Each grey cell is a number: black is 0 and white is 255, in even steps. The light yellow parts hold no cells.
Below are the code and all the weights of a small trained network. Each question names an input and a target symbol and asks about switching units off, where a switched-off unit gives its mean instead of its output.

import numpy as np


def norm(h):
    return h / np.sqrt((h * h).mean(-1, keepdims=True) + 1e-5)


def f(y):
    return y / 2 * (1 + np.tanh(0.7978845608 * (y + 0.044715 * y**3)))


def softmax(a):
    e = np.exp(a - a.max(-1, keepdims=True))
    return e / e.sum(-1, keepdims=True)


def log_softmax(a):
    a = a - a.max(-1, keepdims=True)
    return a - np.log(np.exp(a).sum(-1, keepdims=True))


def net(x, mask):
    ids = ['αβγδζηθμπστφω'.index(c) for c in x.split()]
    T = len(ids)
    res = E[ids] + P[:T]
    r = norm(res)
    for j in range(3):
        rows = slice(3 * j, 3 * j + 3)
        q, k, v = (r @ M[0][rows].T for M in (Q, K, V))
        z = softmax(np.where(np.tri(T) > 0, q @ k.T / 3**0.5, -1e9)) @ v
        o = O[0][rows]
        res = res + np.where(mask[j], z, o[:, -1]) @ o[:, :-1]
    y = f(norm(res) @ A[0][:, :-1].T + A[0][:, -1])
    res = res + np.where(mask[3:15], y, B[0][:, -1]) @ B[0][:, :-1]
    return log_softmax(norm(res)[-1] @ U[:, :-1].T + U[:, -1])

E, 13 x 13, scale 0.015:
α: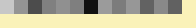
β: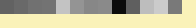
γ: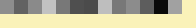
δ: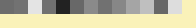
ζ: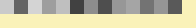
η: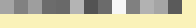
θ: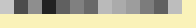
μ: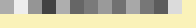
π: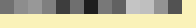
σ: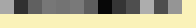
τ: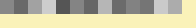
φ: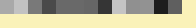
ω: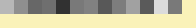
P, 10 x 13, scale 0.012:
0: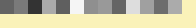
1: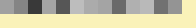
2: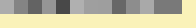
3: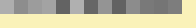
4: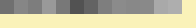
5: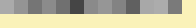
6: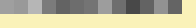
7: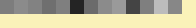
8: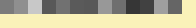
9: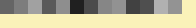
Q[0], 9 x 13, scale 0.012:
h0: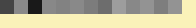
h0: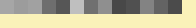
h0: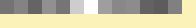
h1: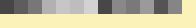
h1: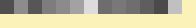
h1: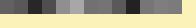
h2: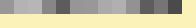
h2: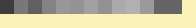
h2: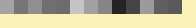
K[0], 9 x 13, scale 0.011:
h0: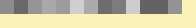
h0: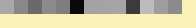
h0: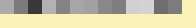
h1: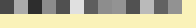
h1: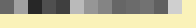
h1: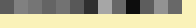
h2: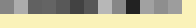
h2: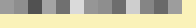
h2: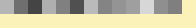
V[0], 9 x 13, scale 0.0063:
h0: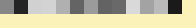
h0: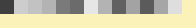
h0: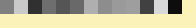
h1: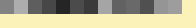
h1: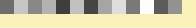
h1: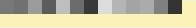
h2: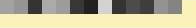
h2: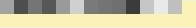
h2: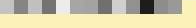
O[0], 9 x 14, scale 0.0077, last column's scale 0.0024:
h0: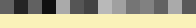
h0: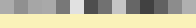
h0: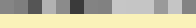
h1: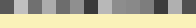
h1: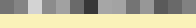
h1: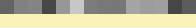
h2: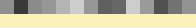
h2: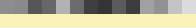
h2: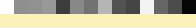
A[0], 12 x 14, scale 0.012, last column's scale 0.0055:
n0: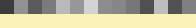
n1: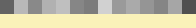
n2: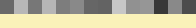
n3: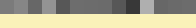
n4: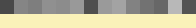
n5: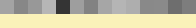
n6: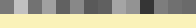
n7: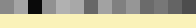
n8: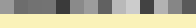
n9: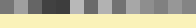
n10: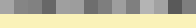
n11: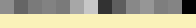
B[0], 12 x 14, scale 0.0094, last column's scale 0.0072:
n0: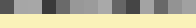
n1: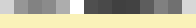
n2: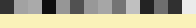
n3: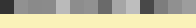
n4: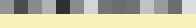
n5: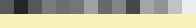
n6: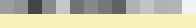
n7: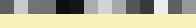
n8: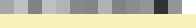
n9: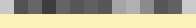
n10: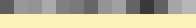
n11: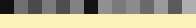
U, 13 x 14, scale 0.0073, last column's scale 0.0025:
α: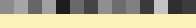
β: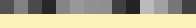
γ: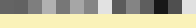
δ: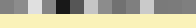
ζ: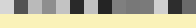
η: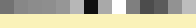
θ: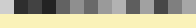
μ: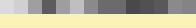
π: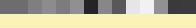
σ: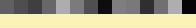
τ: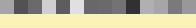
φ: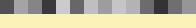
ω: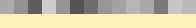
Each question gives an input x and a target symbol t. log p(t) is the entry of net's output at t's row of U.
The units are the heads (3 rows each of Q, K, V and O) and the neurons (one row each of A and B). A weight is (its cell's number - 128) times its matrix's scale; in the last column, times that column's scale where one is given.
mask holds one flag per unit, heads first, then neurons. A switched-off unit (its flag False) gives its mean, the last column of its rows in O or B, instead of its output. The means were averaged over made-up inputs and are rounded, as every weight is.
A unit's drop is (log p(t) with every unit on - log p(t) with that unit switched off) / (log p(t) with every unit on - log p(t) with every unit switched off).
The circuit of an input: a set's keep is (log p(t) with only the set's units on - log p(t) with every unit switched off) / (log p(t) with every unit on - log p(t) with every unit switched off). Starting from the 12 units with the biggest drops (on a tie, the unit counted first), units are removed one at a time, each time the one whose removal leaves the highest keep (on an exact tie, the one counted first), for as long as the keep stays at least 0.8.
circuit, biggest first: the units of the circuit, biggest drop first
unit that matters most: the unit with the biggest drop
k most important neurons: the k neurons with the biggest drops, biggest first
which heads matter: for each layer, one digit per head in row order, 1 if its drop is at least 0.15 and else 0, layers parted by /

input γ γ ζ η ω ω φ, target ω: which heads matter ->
110
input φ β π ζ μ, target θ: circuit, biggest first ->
[h2 n9 h0]
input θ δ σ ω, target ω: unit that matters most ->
h1
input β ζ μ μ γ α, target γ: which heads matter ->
011
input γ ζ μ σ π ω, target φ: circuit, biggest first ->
[h2 n8 n0]
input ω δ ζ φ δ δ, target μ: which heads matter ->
111
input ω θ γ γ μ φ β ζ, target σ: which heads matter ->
011
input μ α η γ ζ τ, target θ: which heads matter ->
101
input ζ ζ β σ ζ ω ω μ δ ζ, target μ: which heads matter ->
110
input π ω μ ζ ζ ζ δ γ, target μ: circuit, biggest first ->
[h1 h0]
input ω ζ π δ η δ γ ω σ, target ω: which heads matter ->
101
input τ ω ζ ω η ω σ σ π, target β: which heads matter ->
111
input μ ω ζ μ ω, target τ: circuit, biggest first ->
[h0 n5]
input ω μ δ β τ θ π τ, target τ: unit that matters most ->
n4
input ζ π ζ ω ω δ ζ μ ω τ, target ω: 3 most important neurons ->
[n8 n1 n4]
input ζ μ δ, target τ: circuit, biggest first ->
[h0 h1 n2]
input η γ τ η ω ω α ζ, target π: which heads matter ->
011
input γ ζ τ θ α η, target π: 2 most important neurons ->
[n11 n5]
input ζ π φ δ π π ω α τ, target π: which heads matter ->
111
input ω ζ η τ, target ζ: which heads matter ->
111
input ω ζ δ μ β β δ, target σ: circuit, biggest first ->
[h2]
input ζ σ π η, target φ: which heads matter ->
101
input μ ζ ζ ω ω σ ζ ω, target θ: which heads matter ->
101
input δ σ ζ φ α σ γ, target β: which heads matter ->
110
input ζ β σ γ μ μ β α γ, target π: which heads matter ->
111
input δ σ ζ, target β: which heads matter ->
100
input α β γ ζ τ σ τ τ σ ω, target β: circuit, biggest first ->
[h1 n0]
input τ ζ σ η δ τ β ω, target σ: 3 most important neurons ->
[n11 n6 n4]
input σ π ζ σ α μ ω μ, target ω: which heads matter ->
111
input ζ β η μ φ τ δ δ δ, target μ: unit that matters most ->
h0
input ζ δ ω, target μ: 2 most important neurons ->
[n8 n0]
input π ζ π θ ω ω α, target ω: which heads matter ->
110
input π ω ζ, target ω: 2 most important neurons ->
[n8 n2]
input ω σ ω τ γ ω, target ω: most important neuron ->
[n8]
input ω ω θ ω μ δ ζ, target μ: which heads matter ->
010
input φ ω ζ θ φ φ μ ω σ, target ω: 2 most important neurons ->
[n3 n2]
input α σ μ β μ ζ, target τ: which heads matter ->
100
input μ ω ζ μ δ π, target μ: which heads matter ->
111
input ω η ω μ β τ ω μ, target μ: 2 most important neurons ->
[n1 n2]
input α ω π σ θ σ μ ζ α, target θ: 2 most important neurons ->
[n9 n2]
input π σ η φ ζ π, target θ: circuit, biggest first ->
[h0]
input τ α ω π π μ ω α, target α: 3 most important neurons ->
[n7 n1 n2]
